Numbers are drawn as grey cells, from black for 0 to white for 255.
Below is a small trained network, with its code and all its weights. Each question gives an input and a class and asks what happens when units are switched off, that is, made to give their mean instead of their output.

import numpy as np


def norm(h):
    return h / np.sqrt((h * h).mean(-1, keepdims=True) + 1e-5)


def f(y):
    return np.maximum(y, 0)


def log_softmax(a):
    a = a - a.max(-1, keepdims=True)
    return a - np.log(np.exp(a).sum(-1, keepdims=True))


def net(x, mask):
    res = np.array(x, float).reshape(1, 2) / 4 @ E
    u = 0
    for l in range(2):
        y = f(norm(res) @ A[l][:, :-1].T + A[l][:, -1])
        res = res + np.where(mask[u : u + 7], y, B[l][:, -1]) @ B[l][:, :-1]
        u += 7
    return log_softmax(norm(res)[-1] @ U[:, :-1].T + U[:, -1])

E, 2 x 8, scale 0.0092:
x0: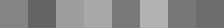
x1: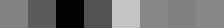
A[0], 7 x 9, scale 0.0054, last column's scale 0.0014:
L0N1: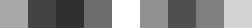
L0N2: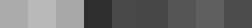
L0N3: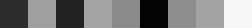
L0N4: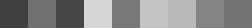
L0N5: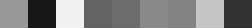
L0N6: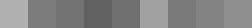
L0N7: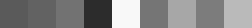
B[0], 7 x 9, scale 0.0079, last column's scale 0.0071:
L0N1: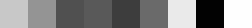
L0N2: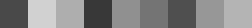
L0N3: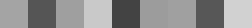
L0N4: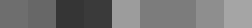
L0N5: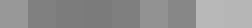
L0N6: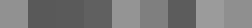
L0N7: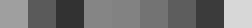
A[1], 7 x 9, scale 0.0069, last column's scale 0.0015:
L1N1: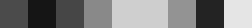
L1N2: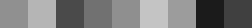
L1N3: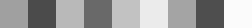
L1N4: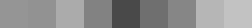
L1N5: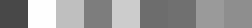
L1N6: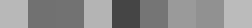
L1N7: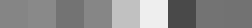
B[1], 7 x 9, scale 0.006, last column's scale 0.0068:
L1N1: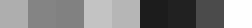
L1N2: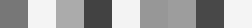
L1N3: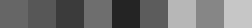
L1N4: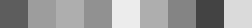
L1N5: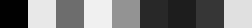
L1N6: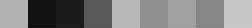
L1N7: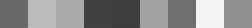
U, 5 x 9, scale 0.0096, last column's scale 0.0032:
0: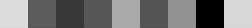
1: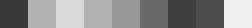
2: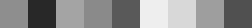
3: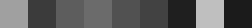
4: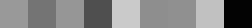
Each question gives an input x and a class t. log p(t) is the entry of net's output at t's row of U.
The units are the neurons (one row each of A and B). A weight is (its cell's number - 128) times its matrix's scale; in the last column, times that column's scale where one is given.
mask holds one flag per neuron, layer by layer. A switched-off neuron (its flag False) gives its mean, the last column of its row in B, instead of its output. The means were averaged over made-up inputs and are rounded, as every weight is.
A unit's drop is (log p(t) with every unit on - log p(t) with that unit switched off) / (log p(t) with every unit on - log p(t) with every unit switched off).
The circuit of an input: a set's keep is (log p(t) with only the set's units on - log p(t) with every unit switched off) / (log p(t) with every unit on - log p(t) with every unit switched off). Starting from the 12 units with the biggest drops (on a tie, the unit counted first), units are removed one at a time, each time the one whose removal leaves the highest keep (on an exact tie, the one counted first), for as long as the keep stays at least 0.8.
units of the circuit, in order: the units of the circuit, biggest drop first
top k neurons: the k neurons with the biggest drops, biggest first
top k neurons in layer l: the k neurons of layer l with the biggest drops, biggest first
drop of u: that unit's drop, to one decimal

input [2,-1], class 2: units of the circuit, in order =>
L0N7, L0N1, L1N1, L1N5
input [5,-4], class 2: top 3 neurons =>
L0N2, L1N1, L1N5
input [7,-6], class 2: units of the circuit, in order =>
L1N1, L1N5
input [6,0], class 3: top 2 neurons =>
L0N1, L1N7
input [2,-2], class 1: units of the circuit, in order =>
L0N1
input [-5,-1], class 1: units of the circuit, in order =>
L0N2, L0N1
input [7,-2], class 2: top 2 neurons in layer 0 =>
L0N1, L0N7
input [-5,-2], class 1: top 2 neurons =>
L0N2, L0N1
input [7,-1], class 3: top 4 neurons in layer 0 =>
L0N1, L0N4, L0N3, L0N2
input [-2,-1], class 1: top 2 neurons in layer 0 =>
L0N2, L0N1
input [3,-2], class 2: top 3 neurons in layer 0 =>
L0N2, L0N1, L0N7
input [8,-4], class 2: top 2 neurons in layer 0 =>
L0N2, L0N1
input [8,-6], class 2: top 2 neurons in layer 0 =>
L0N2, L0N5
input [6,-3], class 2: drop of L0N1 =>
0.2
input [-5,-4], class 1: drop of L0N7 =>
0.0
